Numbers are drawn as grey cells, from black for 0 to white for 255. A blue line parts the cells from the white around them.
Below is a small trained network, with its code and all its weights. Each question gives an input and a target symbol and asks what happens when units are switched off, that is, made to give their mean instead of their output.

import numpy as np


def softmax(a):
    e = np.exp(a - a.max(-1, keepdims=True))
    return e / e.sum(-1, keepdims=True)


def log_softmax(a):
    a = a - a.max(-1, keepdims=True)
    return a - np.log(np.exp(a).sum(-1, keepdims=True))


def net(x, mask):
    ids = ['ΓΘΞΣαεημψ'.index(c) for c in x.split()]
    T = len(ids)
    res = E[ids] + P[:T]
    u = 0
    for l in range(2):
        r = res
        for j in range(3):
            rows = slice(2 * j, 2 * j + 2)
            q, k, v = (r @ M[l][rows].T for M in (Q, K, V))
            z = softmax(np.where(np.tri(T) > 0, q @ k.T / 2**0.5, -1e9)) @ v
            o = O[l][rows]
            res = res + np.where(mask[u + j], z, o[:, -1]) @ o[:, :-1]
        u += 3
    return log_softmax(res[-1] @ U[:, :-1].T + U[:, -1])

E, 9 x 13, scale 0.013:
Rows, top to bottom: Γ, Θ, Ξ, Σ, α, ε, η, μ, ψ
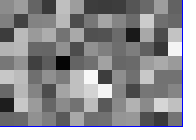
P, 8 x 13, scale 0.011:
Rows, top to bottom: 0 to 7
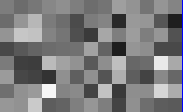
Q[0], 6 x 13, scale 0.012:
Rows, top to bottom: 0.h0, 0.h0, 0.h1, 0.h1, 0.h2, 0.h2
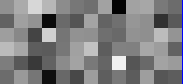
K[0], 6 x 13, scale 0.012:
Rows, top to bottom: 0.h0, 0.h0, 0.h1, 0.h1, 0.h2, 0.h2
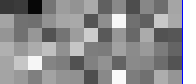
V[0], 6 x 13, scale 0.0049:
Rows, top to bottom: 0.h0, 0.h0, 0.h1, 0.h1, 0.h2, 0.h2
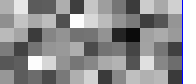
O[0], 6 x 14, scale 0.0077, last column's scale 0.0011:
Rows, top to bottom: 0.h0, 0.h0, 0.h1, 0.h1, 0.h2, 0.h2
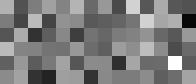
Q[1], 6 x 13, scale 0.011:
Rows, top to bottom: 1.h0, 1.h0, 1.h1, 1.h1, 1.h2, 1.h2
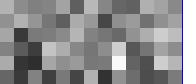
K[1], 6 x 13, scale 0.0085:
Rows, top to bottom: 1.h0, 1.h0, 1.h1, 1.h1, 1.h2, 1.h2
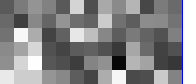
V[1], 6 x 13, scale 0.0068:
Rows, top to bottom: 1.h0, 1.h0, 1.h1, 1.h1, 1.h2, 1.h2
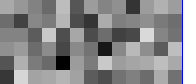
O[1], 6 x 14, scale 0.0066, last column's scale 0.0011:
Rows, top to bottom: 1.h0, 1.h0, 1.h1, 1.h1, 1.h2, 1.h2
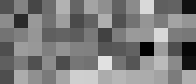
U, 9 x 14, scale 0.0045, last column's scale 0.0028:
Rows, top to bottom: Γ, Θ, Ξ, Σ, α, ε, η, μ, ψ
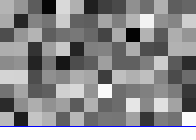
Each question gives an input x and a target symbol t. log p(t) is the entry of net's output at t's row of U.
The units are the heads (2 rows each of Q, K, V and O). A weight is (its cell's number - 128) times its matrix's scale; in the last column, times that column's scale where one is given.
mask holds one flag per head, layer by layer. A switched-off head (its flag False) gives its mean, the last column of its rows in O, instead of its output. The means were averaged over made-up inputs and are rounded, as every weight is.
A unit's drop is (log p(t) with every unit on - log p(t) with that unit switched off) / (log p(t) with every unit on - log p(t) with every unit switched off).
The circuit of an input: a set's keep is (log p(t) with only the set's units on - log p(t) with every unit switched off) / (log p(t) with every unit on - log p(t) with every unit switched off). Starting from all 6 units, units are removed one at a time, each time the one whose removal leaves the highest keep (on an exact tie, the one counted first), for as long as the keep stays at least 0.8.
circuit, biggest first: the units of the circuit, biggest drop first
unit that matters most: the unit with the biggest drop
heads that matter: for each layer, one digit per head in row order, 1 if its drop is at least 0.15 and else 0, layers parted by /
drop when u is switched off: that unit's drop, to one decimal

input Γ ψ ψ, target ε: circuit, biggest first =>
[1.h2 0.h0 0.h2]
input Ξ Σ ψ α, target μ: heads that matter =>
001 / 011
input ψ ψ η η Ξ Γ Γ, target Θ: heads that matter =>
100 / 010
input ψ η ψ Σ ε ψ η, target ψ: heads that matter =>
001 / 001
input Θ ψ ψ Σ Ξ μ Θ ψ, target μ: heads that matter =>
001 / 011
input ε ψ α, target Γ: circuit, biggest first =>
[0.h2 0.h0 1.h1]
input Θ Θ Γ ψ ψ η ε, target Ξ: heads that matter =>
100 / 000
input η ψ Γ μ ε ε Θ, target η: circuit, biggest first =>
[1.h2 0.h2 1.h0]
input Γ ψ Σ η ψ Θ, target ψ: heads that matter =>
101 / 100
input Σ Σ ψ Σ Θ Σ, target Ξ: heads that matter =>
100 / 000
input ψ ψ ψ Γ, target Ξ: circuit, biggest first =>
[0.h0]
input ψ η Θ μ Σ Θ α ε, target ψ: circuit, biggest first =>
[0.h2 0.h0]
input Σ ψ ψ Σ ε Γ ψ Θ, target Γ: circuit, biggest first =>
[0.h2 1.h1 0.h0]
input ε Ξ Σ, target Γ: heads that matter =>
101 / 010
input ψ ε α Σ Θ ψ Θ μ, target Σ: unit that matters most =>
0.h0
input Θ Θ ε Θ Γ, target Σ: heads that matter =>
101 / 000
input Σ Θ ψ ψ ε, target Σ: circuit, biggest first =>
[0.h2 0.h0]
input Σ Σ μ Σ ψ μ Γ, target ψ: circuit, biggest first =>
[0.h2 0.h0 1.h2]
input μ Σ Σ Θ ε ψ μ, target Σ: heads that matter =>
101 / 001
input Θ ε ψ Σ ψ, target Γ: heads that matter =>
101 / 000
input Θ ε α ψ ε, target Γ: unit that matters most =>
0.h2
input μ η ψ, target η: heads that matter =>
000 / 011
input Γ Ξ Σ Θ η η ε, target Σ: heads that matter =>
101 / 001
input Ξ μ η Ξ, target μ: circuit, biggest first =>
[0.h2 1.h2 1.h1]
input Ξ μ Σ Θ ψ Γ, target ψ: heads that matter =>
101 / 000
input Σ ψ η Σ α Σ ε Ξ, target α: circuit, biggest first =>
[1.h2 0.h0]
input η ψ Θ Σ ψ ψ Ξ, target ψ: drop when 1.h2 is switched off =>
0.2
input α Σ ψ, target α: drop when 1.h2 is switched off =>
0.8
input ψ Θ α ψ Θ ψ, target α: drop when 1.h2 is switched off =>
1.0
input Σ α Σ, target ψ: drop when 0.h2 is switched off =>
0.6
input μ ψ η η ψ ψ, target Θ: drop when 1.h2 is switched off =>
0.1
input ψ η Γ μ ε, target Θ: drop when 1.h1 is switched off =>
0.5
